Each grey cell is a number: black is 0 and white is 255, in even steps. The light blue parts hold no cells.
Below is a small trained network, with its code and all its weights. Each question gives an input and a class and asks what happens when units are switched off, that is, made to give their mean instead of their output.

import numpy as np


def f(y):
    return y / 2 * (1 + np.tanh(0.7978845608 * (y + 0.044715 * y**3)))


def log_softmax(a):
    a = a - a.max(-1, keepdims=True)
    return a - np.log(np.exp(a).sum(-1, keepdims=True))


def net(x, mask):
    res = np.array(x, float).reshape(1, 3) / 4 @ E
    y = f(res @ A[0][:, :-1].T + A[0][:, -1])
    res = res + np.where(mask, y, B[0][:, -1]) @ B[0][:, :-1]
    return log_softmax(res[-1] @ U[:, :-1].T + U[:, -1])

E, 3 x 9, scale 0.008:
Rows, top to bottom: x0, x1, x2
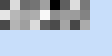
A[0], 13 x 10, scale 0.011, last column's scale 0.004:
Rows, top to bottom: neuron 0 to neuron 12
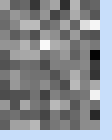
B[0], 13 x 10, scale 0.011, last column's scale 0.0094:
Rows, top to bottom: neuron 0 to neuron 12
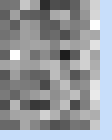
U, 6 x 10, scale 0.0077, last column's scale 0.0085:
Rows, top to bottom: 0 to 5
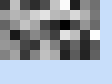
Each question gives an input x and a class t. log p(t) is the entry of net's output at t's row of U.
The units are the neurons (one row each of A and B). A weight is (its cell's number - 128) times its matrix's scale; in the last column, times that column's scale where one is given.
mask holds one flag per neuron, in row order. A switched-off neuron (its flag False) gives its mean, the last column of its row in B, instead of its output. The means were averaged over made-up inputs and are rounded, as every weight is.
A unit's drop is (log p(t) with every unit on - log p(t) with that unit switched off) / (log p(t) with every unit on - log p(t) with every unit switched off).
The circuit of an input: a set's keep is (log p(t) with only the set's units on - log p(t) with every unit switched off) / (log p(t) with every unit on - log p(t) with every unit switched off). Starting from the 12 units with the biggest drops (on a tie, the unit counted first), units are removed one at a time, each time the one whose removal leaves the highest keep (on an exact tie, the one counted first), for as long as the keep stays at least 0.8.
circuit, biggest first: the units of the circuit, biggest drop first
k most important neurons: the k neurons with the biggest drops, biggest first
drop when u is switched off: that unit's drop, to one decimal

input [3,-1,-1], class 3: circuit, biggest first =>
(neuron 10; neuron 5)
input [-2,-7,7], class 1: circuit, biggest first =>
(neuron 9; neuron 6)
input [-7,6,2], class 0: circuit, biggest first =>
(neuron 10)
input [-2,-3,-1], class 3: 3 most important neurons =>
(neuron 5; neuron 4; neuron 1)
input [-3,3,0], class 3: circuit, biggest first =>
(neuron 1; neuron 5; neuron 6)
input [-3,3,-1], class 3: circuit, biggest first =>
(neuron 5; neuron 6)
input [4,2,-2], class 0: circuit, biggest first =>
(neuron 9; neuron 1)
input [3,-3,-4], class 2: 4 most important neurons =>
(neuron 0; neuron 10; neuron 4; neuron 3)
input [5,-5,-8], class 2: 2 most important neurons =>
(neuron 0; neuron 3)
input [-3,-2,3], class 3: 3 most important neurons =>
(neuron 1; neuron 0; neuron 7)
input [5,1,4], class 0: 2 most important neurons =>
(neuron 0; neuron 1)
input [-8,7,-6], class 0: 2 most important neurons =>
(neuron 10; neuron 9)
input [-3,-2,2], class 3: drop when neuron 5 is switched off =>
0.1
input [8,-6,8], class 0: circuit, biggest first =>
(neuron 1)
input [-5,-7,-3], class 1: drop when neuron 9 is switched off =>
0.3
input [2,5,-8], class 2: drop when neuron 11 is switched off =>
0.0
